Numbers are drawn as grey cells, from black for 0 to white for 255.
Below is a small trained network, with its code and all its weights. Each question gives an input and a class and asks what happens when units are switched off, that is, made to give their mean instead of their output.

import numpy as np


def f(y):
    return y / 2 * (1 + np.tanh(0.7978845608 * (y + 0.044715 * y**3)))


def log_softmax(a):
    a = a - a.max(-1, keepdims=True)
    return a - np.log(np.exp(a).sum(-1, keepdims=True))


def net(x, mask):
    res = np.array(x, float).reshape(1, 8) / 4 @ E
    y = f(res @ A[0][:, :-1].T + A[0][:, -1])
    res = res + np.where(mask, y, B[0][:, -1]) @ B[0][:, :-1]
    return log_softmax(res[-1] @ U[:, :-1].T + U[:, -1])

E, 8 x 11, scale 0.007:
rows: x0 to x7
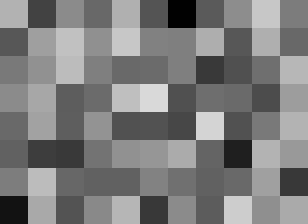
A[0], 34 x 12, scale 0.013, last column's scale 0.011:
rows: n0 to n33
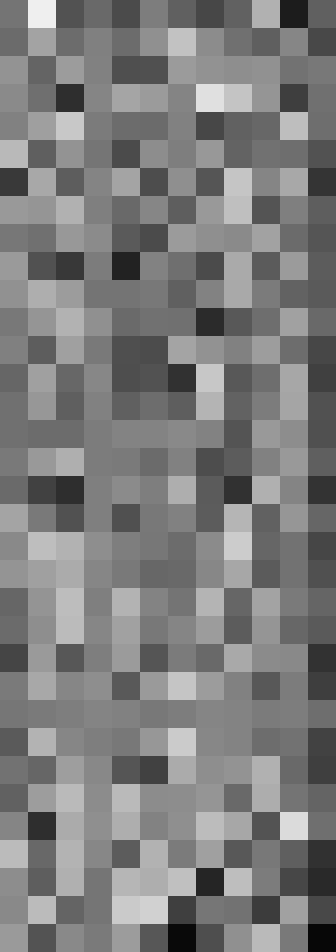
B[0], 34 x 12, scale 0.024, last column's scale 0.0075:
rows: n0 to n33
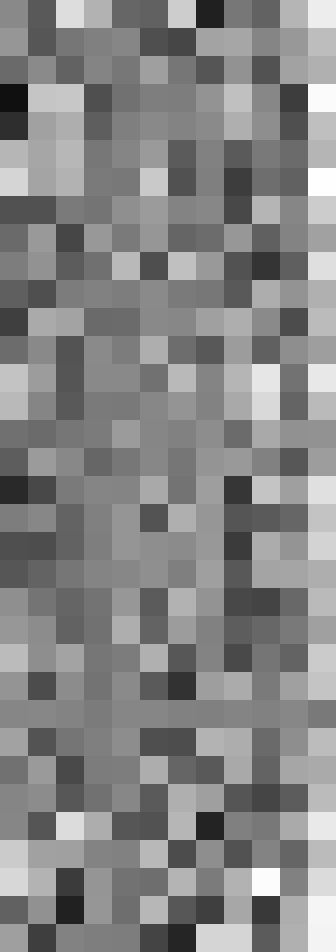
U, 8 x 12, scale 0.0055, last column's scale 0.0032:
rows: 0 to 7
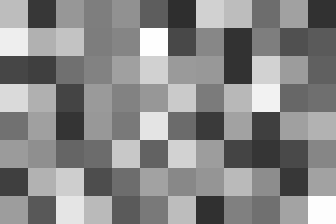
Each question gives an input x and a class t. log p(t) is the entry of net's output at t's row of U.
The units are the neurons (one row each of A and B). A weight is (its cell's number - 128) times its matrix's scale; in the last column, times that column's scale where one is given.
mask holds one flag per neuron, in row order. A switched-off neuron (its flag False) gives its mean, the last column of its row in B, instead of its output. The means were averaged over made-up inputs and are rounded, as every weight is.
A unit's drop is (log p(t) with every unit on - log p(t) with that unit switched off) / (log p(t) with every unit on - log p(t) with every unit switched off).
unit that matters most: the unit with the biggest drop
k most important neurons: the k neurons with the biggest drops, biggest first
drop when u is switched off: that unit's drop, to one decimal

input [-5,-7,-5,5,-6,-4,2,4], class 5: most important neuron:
[n9]
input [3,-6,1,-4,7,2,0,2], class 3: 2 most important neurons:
[n13 n14]
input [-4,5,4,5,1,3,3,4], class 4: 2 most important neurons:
[n32 n9]
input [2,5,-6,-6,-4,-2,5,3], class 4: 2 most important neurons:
[n27 n8]
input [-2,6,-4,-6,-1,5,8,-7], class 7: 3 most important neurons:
[n0 n6 n23]
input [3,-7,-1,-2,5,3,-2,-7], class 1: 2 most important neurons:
[n5 n30]
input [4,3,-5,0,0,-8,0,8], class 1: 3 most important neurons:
[n6 n23 n17]
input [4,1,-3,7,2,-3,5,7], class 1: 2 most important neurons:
[n6 n23]
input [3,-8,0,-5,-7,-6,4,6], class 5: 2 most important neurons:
[n9 n18]
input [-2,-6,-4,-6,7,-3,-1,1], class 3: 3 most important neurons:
[n13 n14 n32]
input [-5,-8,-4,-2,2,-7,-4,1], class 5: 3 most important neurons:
[n9 n18 n17]
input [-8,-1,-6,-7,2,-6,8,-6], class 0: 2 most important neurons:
[n24 n26]
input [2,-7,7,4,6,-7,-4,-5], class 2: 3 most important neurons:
[n7 n20 n3]
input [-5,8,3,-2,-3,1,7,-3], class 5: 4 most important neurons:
[n28 n22 n29 n21]
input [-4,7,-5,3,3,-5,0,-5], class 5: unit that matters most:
n21
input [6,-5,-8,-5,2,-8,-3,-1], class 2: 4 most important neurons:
[n7 n19 n20 n10]
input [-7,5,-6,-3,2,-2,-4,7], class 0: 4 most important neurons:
[n26 n24 n1 n30]
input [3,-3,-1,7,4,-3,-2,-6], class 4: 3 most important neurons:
[n32 n6 n23]
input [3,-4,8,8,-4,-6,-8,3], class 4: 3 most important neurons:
[n32 n3 n0]
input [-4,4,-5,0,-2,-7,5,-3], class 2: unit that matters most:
n19
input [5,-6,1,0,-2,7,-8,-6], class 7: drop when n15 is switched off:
-0.1
